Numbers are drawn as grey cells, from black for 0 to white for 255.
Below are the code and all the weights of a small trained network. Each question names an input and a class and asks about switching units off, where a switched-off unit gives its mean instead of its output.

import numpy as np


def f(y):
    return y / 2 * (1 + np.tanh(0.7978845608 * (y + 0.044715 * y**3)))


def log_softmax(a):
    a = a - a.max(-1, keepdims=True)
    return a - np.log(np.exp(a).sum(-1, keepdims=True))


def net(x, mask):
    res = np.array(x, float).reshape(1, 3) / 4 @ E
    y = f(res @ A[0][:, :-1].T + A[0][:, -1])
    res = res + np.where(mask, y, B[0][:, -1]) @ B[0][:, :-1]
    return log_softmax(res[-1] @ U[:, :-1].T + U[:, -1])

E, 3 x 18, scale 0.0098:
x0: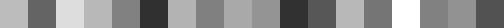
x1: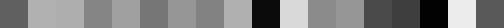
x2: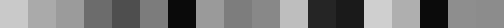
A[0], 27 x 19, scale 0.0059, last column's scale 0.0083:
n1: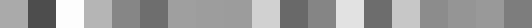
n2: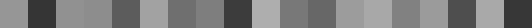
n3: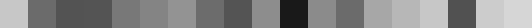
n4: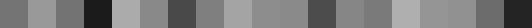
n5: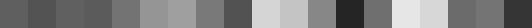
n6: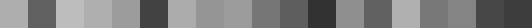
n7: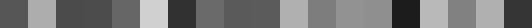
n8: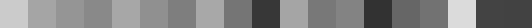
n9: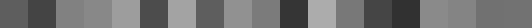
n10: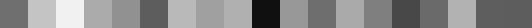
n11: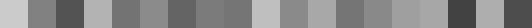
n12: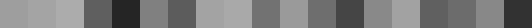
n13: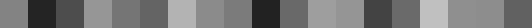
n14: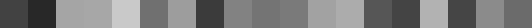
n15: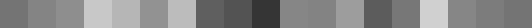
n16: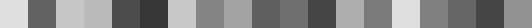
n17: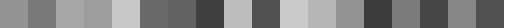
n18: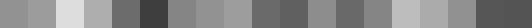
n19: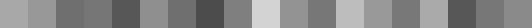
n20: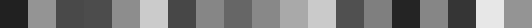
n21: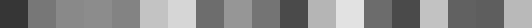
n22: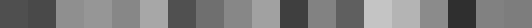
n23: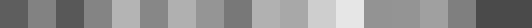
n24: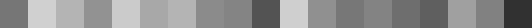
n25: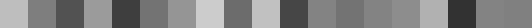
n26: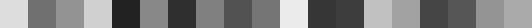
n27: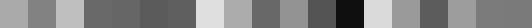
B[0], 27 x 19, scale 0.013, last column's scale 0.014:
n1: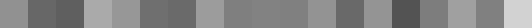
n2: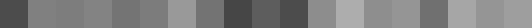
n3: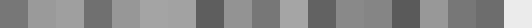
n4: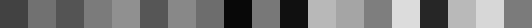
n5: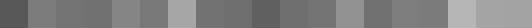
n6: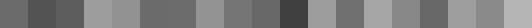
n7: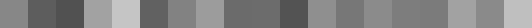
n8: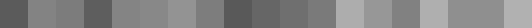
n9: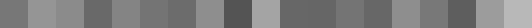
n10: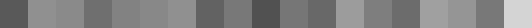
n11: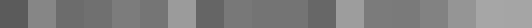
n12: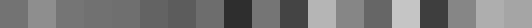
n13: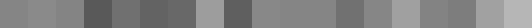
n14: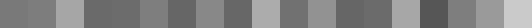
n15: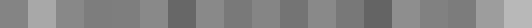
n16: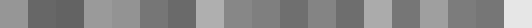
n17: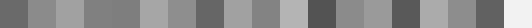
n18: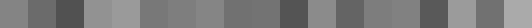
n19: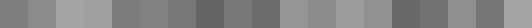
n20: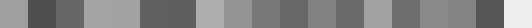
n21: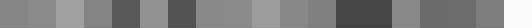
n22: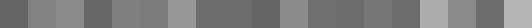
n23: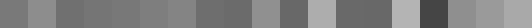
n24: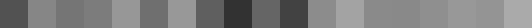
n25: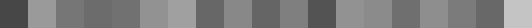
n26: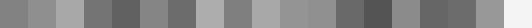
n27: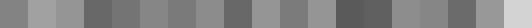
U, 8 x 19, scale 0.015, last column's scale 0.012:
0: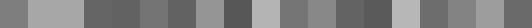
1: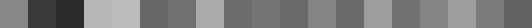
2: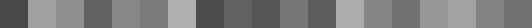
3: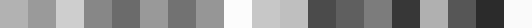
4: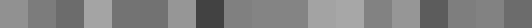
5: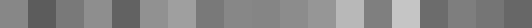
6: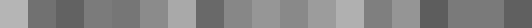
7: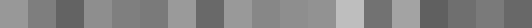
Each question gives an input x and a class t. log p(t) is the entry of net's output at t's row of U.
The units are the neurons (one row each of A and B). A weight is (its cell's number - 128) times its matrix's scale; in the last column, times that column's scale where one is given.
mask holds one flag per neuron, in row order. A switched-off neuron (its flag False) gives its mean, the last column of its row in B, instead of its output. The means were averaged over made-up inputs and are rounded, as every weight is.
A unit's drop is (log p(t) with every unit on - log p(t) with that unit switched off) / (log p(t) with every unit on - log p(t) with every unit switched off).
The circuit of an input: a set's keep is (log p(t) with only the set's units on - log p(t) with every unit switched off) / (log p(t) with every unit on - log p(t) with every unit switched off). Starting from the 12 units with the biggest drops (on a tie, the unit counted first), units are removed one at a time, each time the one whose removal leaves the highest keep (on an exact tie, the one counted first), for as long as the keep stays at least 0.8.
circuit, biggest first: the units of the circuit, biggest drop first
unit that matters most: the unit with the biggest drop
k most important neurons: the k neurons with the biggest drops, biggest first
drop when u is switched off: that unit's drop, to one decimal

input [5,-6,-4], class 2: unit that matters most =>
n3
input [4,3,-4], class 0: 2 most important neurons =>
(n20 n21)
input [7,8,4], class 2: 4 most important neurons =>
(n10 n17 n20 n8)
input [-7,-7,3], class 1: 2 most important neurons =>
(n20 n7)
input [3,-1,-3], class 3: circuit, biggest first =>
(n12 n24)
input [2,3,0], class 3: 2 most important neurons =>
(n12 n2)
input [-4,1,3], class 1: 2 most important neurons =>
(n3 n21)
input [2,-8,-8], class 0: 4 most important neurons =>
(n21 n14 n23 n13)
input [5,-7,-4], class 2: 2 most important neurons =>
(n3 n25)
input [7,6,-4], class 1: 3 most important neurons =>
(n16 n1 n6)
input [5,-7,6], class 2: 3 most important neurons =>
(n25 n3 n21)
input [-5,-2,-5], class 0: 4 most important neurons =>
(n21 n14 n16 n1)
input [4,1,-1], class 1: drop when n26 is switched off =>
0.2
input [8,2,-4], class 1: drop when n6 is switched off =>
0.0
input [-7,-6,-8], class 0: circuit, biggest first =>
(n21)
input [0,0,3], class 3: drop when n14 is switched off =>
0.1
